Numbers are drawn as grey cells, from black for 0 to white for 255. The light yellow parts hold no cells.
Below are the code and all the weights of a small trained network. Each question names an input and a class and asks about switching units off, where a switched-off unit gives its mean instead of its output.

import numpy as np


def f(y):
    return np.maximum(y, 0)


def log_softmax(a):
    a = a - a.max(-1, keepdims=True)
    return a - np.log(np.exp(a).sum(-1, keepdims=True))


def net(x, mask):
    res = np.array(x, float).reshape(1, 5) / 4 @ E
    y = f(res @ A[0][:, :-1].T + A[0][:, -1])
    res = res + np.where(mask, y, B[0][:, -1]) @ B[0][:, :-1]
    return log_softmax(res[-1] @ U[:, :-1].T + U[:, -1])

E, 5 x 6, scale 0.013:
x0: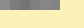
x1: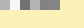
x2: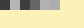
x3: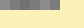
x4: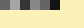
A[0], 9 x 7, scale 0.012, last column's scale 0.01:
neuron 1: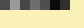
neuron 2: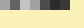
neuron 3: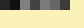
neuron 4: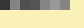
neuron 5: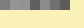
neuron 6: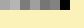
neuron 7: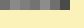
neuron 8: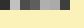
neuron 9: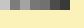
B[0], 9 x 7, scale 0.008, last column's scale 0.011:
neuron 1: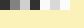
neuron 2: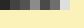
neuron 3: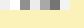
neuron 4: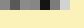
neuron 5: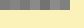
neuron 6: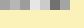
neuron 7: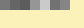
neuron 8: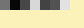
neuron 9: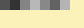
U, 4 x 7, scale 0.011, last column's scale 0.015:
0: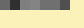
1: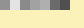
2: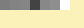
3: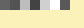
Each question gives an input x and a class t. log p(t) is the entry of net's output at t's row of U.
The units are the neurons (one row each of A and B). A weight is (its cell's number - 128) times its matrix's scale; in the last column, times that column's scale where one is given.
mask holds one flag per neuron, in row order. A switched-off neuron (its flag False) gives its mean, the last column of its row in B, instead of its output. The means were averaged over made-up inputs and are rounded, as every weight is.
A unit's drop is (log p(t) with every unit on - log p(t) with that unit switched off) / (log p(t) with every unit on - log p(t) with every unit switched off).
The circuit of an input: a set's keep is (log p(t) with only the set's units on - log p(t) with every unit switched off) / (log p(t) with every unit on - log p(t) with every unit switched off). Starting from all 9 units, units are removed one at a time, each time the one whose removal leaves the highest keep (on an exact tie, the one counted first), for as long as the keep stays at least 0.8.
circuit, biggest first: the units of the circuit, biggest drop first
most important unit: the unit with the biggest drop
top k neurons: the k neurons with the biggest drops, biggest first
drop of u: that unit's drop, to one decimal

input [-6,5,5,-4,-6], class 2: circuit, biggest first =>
[neuron 1; neuron 3]
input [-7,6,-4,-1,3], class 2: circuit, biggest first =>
[neuron 3]
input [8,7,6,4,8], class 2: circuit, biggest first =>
[neuron 1; neuron 8]
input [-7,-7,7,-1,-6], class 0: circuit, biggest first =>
[neuron 8; neuron 1]
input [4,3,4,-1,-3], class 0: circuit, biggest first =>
[neuron 1; neuron 8]
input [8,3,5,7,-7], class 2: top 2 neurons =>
[neuron 1; neuron 8]
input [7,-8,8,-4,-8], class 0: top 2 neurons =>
[neuron 8; neuron 4]
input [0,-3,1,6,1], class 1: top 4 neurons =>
[neuron 3; neuron 1; neuron 2; neuron 8]
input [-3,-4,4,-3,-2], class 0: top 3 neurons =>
[neuron 1; neuron 4; neuron 8]
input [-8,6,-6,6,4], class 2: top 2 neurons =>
[neuron 3; neuron 8]
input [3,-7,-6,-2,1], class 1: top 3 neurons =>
[neuron 3; neuron 8; neuron 4]
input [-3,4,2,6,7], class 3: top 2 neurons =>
[neuron 1; neuron 3]
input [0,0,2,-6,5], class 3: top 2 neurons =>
[neuron 1; neuron 3]
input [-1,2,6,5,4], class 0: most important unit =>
neuron 8
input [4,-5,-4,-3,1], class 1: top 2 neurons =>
[neuron 3; neuron 8]
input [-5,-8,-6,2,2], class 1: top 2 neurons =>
[neuron 3; neuron 8]
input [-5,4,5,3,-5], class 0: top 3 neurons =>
[neuron 8; neuron 1; neuron 3]
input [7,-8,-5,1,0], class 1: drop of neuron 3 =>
1.0
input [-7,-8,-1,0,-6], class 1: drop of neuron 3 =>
0.7
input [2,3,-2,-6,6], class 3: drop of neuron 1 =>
0.6
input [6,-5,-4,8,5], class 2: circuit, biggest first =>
[neuron 8]
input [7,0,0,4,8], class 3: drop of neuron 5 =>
0.0
